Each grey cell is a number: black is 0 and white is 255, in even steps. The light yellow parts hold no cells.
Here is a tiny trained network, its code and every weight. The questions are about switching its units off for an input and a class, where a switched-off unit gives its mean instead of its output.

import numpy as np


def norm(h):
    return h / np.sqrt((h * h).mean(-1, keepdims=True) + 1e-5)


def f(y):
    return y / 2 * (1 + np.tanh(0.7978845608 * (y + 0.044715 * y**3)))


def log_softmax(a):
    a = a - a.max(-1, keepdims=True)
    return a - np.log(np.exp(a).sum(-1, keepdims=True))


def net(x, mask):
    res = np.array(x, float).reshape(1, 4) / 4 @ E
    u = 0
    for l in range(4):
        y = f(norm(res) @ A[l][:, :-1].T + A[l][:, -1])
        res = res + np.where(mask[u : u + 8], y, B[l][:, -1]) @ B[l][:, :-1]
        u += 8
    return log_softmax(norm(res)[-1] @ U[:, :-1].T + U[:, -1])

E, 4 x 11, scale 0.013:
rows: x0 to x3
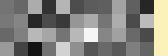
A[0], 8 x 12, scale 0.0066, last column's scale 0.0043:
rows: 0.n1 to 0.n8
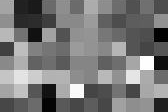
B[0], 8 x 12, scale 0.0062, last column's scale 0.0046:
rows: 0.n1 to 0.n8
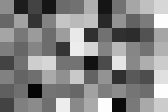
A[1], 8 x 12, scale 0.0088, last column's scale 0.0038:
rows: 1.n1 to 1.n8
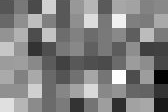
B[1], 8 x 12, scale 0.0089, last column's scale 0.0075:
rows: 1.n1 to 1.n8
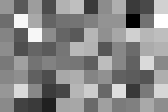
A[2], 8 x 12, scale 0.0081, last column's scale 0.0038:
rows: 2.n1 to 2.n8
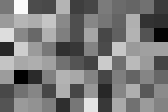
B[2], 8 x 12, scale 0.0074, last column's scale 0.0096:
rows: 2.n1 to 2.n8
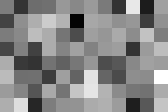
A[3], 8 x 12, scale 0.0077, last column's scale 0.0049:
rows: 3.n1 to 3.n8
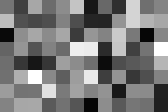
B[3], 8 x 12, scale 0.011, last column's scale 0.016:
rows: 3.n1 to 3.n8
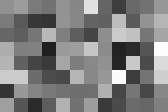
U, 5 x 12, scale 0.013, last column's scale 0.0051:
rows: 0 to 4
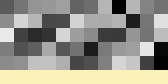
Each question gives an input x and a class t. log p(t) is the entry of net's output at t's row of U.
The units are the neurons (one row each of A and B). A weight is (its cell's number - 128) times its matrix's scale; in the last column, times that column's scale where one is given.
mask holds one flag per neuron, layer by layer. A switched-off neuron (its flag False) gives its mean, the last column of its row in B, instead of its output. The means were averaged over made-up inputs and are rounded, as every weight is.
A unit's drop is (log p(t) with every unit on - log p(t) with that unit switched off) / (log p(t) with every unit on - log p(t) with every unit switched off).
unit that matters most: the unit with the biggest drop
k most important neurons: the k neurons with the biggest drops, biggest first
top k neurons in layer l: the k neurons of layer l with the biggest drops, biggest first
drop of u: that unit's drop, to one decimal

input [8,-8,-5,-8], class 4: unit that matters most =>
2.n2
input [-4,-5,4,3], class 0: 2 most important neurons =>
(1.n2; 0.n6)
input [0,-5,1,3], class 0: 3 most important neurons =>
(1.n7; 3.n6; 1.n2)
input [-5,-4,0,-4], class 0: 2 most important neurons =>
(0.n6; 1.n2)
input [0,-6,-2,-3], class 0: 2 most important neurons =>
(0.n6; 2.n2)
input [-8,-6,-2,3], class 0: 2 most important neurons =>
(3.n7; 0.n6)
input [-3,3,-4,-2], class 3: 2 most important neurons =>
(1.n7; 1.n2)
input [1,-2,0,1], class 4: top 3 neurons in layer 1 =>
(1.n1; 1.n7; 1.n8)
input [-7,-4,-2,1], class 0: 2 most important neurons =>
(0.n6; 3.n7)
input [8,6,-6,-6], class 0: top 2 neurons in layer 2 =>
(2.n6; 2.n5)
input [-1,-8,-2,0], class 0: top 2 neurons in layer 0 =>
(0.n6; 0.n1)
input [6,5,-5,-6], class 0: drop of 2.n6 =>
0.1
